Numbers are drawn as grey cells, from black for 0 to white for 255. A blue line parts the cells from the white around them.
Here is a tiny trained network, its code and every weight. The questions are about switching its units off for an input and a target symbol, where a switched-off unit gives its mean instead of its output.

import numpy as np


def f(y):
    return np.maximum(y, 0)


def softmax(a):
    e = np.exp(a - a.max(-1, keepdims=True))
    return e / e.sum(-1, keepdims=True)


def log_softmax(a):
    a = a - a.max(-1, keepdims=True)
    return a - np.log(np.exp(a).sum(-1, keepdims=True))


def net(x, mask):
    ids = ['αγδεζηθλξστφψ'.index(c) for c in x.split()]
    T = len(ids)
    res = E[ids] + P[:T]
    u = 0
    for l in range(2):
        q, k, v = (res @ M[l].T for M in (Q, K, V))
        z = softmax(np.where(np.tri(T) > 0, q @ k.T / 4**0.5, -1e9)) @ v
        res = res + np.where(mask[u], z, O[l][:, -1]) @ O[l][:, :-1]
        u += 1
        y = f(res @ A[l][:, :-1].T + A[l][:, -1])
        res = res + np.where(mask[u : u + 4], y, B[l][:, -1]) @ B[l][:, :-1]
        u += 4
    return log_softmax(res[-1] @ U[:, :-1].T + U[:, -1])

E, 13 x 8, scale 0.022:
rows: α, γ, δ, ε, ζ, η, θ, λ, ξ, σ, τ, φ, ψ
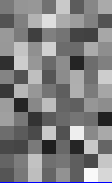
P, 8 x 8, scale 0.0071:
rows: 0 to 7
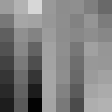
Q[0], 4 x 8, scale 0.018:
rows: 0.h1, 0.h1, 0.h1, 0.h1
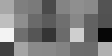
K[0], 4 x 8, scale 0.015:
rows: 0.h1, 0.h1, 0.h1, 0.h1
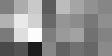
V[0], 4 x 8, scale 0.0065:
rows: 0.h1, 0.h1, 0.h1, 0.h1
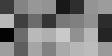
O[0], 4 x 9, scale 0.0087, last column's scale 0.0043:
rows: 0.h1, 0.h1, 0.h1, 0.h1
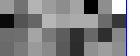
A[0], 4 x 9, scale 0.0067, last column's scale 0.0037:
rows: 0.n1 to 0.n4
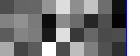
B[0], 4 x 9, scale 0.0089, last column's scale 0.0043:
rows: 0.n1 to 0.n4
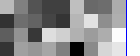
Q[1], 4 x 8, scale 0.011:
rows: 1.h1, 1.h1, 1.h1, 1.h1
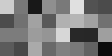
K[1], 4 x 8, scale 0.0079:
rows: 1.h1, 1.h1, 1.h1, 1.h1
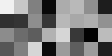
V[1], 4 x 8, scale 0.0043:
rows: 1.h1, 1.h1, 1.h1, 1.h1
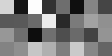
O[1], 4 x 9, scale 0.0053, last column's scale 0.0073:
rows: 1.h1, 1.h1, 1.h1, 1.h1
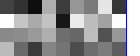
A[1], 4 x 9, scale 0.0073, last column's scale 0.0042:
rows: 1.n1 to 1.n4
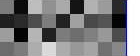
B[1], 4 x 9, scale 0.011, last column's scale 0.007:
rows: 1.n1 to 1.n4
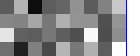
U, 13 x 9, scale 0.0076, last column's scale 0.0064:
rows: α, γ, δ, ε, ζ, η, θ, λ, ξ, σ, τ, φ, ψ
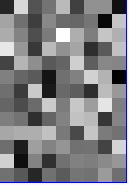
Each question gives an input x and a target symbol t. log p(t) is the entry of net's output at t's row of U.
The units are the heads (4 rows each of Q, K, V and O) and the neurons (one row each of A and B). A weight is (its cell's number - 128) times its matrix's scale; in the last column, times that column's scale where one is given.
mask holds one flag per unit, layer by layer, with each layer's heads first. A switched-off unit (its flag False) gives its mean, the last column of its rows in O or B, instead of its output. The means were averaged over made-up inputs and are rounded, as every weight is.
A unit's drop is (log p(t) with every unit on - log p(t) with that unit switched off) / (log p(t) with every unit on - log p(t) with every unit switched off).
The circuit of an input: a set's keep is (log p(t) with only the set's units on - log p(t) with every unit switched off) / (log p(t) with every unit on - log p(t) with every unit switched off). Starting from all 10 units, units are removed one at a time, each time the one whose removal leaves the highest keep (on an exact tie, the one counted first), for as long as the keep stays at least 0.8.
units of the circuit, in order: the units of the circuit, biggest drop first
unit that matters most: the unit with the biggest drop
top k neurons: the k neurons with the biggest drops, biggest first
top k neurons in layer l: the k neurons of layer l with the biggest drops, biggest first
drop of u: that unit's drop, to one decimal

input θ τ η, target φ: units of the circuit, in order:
[1.n3]
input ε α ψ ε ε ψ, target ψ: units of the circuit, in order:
[0.h1 1.n1 1.h1]
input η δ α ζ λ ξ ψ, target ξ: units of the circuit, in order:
[0.h1 0.n1]
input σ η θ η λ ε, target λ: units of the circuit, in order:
[0.h1 1.h1 0.n4 0.n3]
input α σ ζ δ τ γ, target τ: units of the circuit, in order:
[1.n4 0.h1]
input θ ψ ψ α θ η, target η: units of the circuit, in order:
[1.n3 0.h1]
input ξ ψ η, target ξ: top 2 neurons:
[0.n1 1.n3]
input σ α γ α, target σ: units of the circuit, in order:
[1.h1 0.h1]
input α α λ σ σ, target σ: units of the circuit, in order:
[1.h1 0.n4]
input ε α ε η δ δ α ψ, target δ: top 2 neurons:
[1.n4 0.n2]
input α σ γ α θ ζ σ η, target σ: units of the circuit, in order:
[1.h1 1.n4 0.h1]
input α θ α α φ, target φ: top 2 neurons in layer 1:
[1.n3 1.n1]
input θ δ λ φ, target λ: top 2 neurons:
[0.n4 1.n4]
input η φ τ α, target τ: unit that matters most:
0.h1
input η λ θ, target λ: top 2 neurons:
[1.n1 0.n1]
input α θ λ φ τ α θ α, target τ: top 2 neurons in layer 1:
[1.n4 1.n1]
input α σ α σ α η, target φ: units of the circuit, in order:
[1.n3 0.n3]
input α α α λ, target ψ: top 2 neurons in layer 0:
[0.n4 0.n3]
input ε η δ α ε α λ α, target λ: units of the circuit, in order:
[0.n4 1.h1 0.n3]
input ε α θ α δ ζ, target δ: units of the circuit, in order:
[0.h1]
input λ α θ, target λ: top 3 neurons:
[0.n4 1.n1 0.n1]
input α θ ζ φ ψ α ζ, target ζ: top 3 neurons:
[0.n2 1.n4 0.n4]
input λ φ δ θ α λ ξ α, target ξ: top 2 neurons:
[0.n1 0.n4]
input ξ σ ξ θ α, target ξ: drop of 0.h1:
1.0
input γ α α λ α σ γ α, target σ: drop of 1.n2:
0.0
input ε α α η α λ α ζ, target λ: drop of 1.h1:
0.5
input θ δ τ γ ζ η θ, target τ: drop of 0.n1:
0.1
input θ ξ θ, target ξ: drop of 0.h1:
1.4
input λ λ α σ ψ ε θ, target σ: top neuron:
[1.n1]
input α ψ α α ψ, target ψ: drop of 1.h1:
0.5
